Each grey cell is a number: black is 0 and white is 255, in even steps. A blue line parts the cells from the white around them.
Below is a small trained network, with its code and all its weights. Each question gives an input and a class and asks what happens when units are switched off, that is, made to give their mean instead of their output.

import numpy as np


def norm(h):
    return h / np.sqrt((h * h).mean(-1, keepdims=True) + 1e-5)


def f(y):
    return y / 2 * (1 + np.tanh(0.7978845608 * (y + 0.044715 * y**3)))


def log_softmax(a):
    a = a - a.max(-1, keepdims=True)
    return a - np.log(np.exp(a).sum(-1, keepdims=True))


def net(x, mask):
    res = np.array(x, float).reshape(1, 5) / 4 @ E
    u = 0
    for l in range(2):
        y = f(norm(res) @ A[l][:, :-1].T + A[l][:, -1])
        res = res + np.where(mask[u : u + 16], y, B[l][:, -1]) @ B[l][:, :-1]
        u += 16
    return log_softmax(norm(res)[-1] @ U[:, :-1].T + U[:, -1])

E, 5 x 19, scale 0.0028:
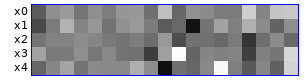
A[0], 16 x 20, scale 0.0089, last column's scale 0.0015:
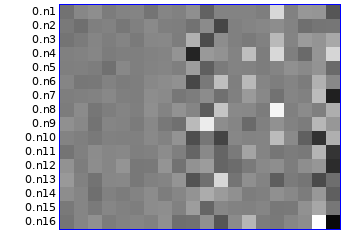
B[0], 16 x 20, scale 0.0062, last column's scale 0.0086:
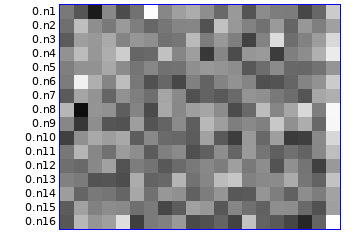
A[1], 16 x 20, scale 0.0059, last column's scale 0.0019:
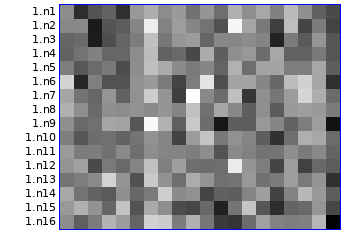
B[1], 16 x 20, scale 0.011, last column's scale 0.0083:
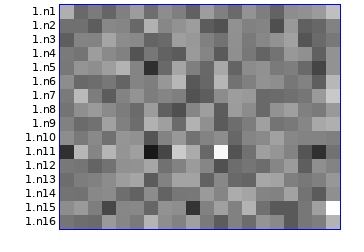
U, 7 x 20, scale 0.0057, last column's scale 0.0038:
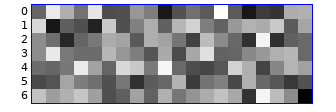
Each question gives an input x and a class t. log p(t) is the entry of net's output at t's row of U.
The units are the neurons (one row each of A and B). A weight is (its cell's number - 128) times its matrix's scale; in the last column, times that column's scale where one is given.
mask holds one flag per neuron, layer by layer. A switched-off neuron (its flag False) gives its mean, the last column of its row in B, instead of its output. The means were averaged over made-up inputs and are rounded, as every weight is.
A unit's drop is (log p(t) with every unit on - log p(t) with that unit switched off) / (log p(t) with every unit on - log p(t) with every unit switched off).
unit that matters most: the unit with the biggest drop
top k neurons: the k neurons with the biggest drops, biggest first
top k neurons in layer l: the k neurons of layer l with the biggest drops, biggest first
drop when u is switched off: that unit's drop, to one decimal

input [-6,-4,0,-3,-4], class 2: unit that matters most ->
0.n8
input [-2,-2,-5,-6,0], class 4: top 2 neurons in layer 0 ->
[0.n10 0.n4]
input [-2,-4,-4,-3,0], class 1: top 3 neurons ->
[0.n13 0.n8 0.n16]
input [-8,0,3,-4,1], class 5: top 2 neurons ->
[0.n10 0.n13]
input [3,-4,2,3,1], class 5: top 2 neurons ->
[0.n9 0.n8]
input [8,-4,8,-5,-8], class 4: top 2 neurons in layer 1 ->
[1.n9 1.n15]
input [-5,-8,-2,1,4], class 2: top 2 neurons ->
[0.n13 0.n8]
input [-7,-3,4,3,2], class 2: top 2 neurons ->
[0.n8 0.n9]
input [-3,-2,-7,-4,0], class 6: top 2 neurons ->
[0.n8 0.n4]
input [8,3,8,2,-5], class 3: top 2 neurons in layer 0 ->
[0.n16 0.n10]
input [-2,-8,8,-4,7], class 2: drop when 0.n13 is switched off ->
0.6
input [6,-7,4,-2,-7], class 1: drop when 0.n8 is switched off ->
0.2
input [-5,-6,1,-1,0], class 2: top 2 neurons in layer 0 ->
[0.n8 0.n9]
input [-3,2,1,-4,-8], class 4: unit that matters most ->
0.n9
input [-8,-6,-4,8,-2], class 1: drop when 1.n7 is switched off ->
0.0
